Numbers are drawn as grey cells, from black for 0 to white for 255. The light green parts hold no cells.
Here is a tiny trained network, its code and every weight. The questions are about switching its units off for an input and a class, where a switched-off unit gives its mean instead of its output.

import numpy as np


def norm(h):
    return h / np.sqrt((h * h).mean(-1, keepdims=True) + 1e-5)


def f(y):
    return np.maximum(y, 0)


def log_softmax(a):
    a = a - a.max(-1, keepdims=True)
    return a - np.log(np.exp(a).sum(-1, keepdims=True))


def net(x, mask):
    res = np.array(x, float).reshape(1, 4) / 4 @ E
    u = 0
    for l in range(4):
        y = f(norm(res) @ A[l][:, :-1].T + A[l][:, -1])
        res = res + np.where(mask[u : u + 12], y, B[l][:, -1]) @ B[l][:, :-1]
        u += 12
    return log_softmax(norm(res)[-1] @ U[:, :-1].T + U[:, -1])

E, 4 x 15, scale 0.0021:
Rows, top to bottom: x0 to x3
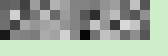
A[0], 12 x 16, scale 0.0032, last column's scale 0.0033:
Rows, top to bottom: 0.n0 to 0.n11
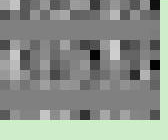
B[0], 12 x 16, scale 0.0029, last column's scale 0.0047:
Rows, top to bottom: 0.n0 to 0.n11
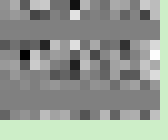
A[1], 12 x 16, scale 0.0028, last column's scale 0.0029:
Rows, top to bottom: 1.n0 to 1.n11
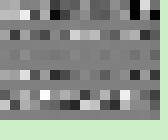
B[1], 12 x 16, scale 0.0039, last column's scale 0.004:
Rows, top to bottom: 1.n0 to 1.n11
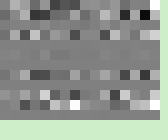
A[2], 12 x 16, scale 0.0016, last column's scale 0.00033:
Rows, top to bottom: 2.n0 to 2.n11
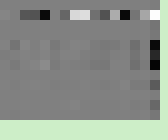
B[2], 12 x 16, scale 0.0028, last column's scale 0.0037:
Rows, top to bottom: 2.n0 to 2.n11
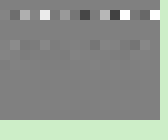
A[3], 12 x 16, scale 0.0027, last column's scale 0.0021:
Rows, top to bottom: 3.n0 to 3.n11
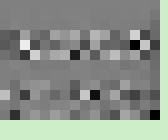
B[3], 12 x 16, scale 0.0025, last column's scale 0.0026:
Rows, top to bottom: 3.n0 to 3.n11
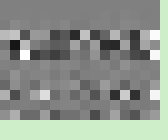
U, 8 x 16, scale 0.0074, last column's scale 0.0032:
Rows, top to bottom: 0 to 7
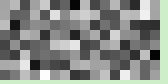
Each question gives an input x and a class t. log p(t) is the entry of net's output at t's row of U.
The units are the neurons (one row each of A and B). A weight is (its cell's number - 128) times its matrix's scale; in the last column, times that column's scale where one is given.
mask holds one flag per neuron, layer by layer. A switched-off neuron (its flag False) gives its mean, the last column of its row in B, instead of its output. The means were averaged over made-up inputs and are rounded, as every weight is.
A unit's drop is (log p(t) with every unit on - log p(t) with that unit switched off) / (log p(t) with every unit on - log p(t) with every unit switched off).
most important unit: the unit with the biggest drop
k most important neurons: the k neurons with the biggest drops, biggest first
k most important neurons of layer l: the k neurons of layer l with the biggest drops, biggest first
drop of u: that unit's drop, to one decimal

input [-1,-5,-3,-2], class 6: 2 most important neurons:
0.n4, 0.n5
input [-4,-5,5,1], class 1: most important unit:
1.n10
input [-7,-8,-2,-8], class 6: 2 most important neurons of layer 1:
1.n1, 1.n7
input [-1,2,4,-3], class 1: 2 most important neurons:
0.n7, 1.n10
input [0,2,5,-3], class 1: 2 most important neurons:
1.n10, 0.n11
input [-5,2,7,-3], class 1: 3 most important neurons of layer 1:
1.n10, 1.n0, 1.n3
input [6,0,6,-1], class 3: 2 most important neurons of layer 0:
0.n11, 0.n0
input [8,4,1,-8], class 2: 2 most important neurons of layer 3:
3.n5, 3.n9
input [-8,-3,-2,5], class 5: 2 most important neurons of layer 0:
0.n4, 0.n0
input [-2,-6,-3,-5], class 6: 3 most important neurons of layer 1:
1.n1, 1.n7, 1.n0
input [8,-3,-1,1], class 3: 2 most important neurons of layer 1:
1.n10, 1.n3
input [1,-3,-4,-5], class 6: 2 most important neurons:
0.n5, 0.n4
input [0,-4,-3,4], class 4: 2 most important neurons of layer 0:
0.n7, 0.n1
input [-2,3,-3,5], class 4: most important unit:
0.n4
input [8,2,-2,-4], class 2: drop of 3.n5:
0.1
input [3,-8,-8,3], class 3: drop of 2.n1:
0.2
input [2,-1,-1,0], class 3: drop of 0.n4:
0.2
